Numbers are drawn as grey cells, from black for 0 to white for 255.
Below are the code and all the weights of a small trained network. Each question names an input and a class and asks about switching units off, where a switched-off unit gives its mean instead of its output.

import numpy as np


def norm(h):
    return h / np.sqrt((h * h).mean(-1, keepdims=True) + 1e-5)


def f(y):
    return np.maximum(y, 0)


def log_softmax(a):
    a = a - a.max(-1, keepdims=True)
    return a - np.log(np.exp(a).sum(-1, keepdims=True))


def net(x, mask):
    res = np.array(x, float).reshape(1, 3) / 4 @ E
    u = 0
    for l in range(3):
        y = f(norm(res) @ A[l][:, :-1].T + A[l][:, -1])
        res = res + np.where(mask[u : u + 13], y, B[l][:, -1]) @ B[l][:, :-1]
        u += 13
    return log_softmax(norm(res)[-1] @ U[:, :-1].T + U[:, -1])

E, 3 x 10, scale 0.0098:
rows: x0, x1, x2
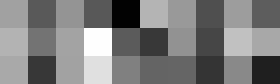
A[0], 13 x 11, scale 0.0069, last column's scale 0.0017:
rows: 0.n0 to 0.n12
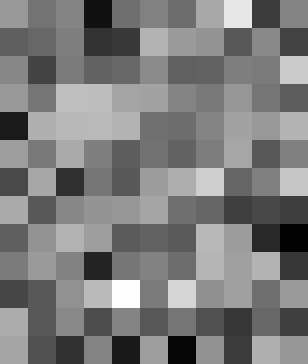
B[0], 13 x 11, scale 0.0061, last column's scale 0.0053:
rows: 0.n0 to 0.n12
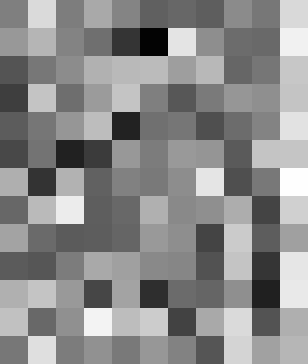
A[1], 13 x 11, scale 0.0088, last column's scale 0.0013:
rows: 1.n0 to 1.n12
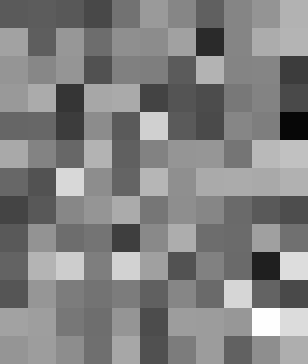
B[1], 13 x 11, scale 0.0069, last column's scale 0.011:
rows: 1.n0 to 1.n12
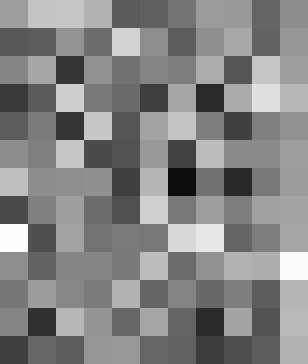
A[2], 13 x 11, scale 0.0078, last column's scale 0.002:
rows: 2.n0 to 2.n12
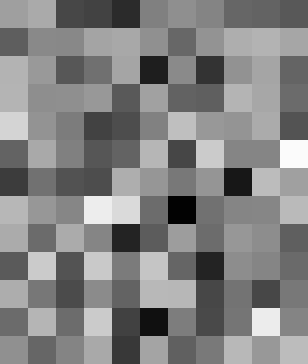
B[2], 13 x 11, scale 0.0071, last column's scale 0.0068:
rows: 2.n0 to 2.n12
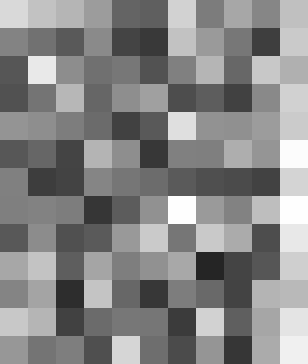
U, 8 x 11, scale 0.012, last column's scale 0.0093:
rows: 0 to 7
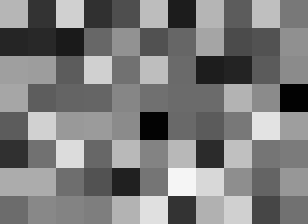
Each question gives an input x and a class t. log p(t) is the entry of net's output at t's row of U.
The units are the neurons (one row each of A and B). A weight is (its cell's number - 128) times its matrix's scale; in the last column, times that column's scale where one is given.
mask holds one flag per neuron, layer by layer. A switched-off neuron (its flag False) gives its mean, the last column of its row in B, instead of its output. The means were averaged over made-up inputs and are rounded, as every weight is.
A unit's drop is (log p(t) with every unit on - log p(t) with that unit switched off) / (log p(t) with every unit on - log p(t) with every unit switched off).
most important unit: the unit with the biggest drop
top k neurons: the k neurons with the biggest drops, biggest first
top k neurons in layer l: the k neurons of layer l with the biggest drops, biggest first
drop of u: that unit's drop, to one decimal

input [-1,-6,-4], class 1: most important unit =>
2.n6
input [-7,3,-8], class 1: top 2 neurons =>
(0.n6 0.n0)
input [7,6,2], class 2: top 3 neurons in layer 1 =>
(1.n4 1.n9 1.n3)
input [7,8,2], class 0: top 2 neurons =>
(1.n5 0.n9)
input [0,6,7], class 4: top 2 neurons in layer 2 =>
(2.n11 2.n2)
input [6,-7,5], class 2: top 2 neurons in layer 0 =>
(0.n11 0.n2)
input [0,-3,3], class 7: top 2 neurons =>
(0.n7 1.n9)
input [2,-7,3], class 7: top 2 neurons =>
(0.n11 1.n9)
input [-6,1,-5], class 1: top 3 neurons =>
(0.n6 0.n0 0.n1)
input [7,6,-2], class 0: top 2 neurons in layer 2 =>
(2.n12 2.n3)
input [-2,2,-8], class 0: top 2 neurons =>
(1.n11 0.n10)
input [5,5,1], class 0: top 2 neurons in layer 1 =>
(1.n5 1.n8)
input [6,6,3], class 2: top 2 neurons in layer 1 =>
(1.n4 1.n9)
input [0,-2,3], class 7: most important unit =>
0.n7
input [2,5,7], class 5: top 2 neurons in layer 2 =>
(2.n7 2.n6)
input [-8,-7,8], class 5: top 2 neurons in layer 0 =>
(0.n10 0.n6)
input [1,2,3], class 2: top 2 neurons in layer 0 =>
(0.n1 0.n10)
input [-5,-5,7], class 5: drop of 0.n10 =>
0.2
